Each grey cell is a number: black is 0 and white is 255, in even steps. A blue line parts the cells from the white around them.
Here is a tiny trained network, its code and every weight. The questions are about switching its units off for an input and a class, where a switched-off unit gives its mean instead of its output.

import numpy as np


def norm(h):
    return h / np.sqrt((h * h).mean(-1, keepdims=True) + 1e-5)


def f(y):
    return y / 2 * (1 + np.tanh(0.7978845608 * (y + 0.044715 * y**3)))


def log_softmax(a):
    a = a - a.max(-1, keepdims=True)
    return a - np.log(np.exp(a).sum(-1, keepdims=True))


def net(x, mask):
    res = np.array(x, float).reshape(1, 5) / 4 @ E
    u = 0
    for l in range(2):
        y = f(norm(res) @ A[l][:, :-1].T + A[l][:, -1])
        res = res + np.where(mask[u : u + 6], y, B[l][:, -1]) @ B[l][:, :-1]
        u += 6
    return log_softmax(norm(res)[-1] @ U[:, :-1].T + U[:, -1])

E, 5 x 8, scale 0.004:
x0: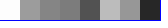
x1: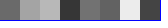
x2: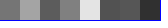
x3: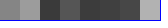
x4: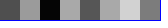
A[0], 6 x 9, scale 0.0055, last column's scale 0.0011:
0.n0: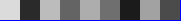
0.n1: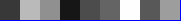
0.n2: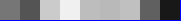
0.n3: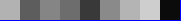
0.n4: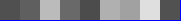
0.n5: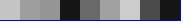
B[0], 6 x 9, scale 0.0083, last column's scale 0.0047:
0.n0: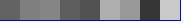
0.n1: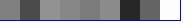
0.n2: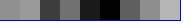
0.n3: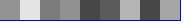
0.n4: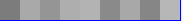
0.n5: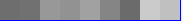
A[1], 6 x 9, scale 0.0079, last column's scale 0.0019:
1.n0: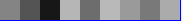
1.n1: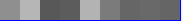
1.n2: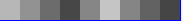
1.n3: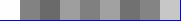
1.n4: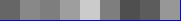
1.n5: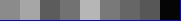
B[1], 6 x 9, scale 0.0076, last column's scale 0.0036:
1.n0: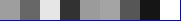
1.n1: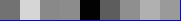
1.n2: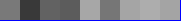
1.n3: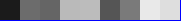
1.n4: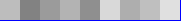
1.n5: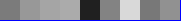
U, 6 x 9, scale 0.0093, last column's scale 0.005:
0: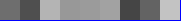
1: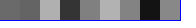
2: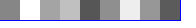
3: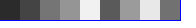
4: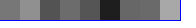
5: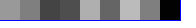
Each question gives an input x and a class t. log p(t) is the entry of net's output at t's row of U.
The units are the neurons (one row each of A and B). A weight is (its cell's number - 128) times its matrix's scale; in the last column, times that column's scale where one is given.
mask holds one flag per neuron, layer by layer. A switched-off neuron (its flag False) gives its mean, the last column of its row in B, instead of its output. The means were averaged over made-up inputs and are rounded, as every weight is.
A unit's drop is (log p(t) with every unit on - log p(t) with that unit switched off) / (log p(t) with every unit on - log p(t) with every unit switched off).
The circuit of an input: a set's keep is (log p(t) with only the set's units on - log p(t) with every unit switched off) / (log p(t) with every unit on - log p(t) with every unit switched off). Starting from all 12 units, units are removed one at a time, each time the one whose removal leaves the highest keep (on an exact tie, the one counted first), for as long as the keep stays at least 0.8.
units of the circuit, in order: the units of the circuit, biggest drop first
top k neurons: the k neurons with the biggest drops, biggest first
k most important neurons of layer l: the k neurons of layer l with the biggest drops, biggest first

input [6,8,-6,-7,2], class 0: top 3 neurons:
[0.n1; 0.n5; 1.n1]
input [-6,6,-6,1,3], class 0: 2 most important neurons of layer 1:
[1.n3; 1.n1]
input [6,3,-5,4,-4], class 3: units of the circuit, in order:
[1.n3; 0.n2; 1.n2]
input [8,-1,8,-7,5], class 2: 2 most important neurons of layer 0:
[0.n2; 0.n0]
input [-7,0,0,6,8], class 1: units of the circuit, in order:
[1.n0; 0.n2; 1.n3]
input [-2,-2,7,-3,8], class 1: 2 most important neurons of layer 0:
[0.n4; 0.n3]
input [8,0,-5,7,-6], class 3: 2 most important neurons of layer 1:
[1.n3; 1.n2]
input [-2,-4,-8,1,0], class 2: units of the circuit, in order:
[0.n3]
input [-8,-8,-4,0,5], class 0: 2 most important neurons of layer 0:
[0.n5; 0.n2]
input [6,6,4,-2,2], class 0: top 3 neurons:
[0.n1; 0.n3; 0.n4]
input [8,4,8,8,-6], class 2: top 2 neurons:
[1.n1; 1.n5]
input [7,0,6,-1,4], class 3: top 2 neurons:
[1.n3; 1.n2]
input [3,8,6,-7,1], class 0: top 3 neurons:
[0.n1; 0.n5; 0.n3]
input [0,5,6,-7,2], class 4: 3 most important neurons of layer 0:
[0.n2; 0.n4; 0.n1]
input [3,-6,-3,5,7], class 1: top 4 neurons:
[1.n0; 0.n2; 0.n1; 0.n5]
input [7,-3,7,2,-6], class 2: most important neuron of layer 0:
[0.n1]
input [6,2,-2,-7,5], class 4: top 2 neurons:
[0.n2; 1.n4]
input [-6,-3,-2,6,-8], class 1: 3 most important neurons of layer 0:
[0.n0; 0.n2; 0.n5]
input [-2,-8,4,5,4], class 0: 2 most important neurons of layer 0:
[0.n2; 0.n0]
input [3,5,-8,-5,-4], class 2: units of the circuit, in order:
[1.n0]
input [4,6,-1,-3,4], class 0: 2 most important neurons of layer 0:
[0.n1; 0.n5]
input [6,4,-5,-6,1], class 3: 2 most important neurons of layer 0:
[0.n5; 0.n0]
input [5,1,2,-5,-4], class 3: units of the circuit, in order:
[1.n3; 1.n0]
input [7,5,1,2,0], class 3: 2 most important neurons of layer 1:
[1.n3; 1.n0]
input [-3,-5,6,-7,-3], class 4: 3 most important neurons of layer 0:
[0.n2; 0.n4; 0.n5]
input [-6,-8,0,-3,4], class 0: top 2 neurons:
[1.n0; 1.n3]
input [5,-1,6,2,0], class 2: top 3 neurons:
[1.n1; 1.n5; 0.n1]
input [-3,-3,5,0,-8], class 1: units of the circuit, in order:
[0.n0]
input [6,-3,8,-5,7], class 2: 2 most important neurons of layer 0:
[0.n0; 0.n1]
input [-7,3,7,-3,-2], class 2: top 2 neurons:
[1.n4; 0.n5]
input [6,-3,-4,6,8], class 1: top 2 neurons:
[1.n0; 0.n2]
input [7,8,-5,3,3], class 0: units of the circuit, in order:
[0.n1; 0.n5]
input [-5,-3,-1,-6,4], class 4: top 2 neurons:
[0.n2; 1.n3]
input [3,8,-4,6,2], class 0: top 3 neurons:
[0.n1; 0.n5; 0.n2]
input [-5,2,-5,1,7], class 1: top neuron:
[1.n0]
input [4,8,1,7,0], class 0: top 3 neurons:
[0.n1; 0.n5; 0.n2]
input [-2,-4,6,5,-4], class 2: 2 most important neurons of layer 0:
[0.n1; 0.n2]
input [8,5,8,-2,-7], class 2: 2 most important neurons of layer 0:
[0.n1; 0.n5]
